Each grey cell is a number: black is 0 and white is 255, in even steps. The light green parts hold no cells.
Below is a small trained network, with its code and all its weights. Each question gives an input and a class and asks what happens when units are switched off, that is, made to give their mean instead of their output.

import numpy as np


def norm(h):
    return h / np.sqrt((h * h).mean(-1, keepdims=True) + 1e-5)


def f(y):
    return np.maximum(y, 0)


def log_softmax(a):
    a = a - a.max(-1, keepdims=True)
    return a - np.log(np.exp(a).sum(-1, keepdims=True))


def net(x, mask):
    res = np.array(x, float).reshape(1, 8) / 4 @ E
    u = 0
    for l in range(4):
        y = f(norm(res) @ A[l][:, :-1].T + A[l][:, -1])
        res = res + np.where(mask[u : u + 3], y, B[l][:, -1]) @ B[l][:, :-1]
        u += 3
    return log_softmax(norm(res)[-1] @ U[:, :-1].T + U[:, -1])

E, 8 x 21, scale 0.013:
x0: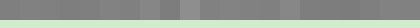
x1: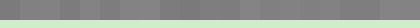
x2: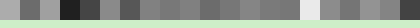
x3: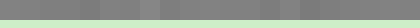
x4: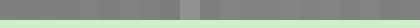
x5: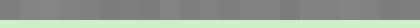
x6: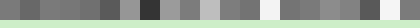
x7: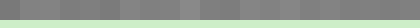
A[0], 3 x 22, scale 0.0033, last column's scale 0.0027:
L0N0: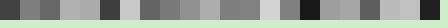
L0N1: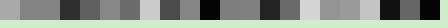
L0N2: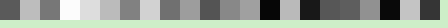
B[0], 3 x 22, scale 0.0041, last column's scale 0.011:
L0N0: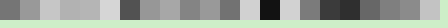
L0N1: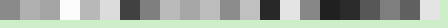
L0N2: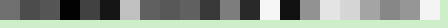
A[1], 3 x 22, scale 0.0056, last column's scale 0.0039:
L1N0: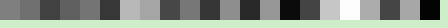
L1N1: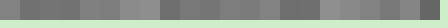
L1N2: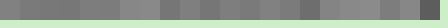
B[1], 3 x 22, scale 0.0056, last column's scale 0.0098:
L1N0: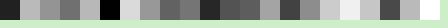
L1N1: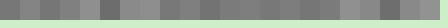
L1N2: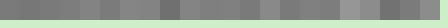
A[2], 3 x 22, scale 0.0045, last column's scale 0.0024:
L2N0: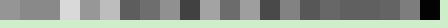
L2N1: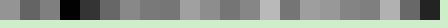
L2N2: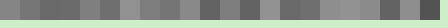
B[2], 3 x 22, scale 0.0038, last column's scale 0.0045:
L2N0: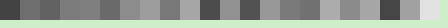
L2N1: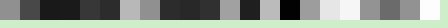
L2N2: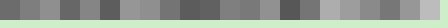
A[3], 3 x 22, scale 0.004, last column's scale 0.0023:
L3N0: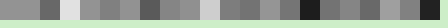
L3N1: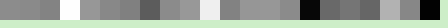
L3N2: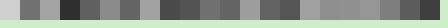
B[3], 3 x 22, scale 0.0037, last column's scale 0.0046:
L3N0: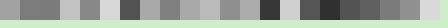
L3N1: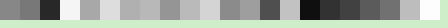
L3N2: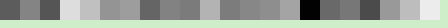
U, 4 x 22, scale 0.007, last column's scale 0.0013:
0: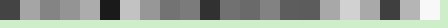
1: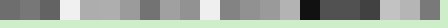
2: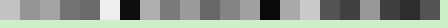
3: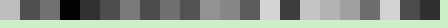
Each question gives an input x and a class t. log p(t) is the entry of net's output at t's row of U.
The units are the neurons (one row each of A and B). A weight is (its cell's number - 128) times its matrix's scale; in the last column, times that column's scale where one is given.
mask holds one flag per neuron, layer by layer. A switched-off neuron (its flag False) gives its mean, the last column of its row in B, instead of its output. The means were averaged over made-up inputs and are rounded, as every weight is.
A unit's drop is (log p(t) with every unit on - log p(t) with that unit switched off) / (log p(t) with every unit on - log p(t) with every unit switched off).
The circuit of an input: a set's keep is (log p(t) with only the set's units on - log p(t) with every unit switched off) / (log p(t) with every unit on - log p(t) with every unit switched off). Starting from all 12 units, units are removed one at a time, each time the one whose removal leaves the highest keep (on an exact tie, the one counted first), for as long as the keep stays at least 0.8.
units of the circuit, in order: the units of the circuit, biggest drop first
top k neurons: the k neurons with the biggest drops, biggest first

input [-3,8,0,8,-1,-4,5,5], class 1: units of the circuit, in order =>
[L0N2]
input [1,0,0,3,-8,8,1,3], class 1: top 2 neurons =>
[L0N2 L1N0]
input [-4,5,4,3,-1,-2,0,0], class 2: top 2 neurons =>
[L0N2 L0N1]
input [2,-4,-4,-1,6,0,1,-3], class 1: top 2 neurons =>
[L0N0 L1N0]
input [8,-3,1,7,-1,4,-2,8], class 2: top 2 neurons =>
[L0N1 L1N0]
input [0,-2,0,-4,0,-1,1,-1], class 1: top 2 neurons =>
[L0N2 L1N0]
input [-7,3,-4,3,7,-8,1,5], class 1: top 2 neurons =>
[L0N0 L1N0]
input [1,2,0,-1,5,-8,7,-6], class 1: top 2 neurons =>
[L0N2 L0N0]
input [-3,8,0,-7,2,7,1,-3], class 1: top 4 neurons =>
[L0N2 L1N0 L2N1 L2N2]
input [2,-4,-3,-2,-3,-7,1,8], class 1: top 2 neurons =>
[L0N0 L1N0]
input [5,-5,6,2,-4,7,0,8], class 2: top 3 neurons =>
[L0N2 L0N1 L1N0]
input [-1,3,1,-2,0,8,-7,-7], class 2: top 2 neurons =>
[L0N1 L1N0]
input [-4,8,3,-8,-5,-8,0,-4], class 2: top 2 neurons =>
[L0N2 L1N0]
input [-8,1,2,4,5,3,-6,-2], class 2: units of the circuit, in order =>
[L1N0]
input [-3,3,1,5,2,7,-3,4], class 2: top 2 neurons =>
[L0N1 L1N0]
